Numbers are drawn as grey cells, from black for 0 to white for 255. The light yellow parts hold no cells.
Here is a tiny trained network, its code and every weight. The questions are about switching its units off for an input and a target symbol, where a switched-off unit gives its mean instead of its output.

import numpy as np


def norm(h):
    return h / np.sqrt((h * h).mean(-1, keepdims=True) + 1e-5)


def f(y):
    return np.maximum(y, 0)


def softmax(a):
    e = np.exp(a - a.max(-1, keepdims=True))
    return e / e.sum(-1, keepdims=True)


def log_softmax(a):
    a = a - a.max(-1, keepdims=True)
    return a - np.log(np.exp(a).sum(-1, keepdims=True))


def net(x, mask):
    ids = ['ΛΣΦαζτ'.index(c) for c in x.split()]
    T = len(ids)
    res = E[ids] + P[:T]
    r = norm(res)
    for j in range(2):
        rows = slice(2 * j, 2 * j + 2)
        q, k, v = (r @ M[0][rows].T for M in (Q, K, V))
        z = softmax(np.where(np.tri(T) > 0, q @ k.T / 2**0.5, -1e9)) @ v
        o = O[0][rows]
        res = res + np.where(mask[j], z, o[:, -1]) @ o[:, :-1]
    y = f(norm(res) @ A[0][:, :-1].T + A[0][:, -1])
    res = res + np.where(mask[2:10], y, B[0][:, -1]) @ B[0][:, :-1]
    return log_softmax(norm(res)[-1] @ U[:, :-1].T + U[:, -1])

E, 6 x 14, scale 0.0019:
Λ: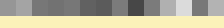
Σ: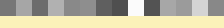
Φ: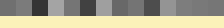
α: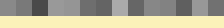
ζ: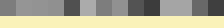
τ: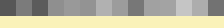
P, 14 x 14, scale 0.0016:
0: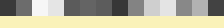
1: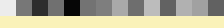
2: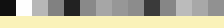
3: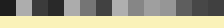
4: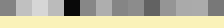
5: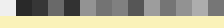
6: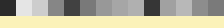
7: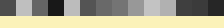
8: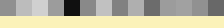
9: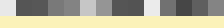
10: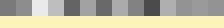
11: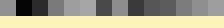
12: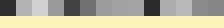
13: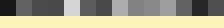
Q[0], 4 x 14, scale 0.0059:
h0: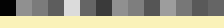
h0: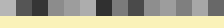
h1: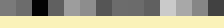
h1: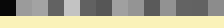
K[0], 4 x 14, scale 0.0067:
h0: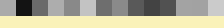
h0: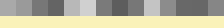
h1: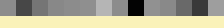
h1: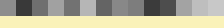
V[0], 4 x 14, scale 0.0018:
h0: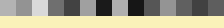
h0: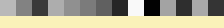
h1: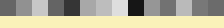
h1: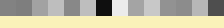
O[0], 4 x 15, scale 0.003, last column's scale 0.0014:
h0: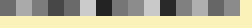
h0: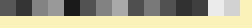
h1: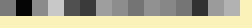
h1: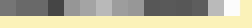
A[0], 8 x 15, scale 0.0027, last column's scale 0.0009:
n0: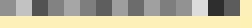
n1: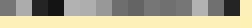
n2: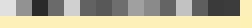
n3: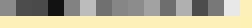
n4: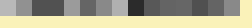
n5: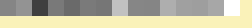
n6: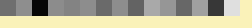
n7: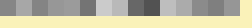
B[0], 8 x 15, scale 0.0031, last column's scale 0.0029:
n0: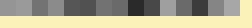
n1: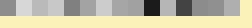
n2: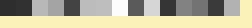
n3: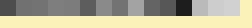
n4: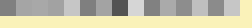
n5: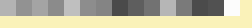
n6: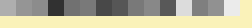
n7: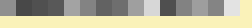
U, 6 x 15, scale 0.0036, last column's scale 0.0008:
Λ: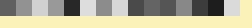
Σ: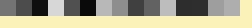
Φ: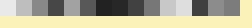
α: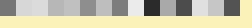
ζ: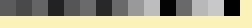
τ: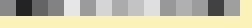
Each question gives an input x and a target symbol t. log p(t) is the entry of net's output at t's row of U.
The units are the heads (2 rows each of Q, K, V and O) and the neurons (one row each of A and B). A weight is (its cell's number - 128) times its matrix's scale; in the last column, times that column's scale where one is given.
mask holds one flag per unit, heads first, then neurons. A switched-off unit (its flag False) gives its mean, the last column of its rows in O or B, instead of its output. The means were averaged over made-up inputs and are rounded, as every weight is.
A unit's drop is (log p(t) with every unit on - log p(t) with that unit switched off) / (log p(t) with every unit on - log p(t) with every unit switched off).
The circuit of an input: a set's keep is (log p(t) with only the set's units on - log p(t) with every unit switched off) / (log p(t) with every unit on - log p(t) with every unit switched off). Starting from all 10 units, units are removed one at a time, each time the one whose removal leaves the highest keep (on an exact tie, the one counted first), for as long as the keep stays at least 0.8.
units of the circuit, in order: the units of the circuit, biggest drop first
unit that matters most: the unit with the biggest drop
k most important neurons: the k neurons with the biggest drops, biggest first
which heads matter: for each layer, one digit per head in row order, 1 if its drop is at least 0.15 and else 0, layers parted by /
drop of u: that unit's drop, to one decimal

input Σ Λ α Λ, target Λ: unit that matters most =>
h0
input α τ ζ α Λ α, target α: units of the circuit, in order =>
h1, n1, n4
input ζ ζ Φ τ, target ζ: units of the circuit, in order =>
n3, n6
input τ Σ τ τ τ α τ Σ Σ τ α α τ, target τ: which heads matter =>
00
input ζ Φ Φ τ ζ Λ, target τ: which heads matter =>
10
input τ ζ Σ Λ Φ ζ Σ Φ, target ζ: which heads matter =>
11
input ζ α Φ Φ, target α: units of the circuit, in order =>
n1, n4
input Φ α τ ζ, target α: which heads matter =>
00
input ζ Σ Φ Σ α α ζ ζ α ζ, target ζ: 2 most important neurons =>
n3, n5
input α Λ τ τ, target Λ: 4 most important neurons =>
n2, n1, n0, n6
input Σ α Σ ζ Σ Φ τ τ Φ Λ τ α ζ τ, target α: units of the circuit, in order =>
n1, h1
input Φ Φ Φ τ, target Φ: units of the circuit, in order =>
h1, n6
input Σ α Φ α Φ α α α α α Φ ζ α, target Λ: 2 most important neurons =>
n3, n4
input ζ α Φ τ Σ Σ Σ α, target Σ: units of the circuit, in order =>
h0
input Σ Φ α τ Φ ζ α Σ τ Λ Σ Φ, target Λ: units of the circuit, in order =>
h0, n2, n1
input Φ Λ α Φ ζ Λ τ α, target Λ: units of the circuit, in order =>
h0, n2, n0
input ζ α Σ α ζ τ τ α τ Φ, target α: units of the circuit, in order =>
h1, n1
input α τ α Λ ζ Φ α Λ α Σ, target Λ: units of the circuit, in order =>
n2, h0, n0, n7
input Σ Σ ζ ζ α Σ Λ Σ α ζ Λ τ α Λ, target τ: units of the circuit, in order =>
h0, n2, n7
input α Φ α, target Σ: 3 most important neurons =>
n6, n4, n2
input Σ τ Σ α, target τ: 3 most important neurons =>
n2, n4, n6
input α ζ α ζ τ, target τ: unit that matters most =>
h1
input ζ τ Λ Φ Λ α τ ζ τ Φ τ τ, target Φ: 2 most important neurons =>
n6, n0
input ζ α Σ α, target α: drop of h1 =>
0.1
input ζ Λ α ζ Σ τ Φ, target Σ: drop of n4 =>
0.2
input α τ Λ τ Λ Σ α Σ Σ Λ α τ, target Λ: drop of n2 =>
0.9
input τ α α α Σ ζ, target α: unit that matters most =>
h1
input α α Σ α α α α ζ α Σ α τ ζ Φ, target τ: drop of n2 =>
0.2
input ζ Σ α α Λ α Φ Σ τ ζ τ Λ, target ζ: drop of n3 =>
0.6
